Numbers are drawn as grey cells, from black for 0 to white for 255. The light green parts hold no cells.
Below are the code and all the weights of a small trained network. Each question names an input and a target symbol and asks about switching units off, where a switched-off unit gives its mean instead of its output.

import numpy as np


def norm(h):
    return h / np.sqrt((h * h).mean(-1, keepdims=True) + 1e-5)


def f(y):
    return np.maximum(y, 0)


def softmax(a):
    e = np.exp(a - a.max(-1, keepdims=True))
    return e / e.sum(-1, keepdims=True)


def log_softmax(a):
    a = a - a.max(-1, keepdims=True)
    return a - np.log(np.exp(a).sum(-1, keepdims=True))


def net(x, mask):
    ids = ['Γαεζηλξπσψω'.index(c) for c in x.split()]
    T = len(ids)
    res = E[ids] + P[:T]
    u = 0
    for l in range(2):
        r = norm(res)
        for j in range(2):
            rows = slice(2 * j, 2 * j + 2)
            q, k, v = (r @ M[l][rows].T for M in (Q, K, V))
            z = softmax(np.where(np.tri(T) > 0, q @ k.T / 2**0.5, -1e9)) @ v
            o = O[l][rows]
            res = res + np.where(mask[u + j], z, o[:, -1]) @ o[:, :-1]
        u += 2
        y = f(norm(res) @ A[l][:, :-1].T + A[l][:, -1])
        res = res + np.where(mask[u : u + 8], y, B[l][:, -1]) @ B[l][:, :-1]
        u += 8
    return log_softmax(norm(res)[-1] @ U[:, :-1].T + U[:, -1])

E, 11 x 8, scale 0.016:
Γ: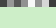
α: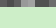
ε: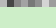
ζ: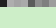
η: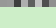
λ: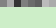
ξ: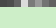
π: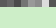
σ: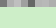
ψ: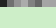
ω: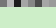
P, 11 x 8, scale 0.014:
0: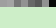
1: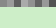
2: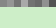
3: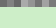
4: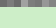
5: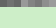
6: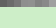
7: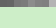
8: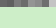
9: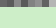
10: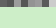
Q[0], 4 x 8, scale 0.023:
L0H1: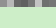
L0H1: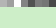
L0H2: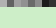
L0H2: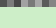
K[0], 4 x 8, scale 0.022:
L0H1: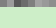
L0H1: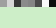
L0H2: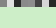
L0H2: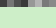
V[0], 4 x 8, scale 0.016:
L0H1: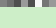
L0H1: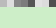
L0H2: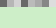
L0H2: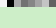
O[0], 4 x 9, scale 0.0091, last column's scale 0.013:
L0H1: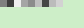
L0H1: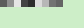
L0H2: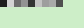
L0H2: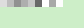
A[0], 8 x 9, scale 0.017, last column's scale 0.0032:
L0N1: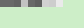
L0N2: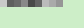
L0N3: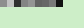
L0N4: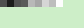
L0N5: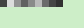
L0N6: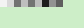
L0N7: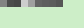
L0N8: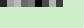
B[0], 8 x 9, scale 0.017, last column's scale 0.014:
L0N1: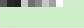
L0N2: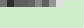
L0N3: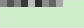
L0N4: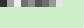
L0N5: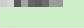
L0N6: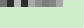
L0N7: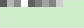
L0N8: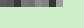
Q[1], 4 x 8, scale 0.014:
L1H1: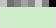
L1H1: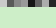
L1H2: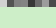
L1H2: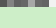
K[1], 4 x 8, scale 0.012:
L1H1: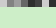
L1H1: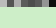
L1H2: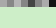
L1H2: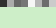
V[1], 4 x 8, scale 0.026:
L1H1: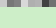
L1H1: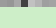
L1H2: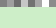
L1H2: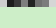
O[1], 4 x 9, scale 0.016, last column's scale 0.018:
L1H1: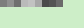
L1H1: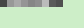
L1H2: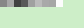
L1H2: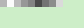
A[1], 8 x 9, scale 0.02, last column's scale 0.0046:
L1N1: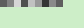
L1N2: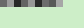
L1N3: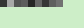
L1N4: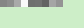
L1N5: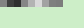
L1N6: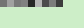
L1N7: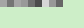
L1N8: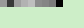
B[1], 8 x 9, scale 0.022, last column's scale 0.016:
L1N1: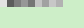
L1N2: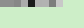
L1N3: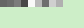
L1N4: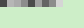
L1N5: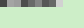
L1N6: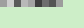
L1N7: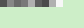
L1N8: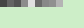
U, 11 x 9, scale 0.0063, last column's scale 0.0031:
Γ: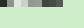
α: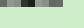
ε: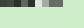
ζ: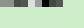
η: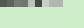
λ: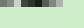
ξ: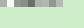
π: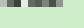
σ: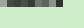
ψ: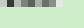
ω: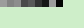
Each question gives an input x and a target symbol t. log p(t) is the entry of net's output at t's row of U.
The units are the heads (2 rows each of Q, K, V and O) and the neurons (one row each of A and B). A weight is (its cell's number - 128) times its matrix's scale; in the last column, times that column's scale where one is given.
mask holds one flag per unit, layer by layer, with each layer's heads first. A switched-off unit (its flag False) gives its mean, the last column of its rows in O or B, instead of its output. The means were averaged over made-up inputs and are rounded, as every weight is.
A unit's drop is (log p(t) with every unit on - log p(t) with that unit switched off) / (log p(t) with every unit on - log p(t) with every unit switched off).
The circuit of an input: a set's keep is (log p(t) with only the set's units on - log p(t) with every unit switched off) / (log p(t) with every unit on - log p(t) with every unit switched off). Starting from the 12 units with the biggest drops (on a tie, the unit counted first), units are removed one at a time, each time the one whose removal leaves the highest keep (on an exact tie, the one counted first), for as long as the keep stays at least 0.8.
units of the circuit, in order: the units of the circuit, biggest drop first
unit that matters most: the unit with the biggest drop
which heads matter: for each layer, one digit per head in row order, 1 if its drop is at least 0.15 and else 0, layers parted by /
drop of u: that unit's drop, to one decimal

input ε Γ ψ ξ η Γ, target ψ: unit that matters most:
L0H1
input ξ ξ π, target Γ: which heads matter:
01 / 00
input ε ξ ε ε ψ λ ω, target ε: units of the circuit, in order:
[L0H2 L0N8]
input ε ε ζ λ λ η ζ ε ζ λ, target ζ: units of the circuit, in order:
[L0H2 L1N3 L1N6]
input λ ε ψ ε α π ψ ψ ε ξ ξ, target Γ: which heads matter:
10 / 00
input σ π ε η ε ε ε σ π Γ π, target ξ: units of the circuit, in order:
[L0H2 L0N5 L1N6 L1N7]
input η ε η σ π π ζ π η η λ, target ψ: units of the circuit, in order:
[L0H1 L1N1 L0H2 L0N1]
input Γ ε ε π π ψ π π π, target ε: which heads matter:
11 / 01
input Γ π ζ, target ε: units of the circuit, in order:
[L1H2 L0H1]
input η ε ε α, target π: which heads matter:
10 / 00
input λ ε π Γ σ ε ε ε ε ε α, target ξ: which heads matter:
01 / 01
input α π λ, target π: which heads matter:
11 / 00
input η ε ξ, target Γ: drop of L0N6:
0.0
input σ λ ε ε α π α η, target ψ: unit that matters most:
L1N1
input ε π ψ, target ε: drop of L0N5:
0.1
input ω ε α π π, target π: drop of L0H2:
0.3
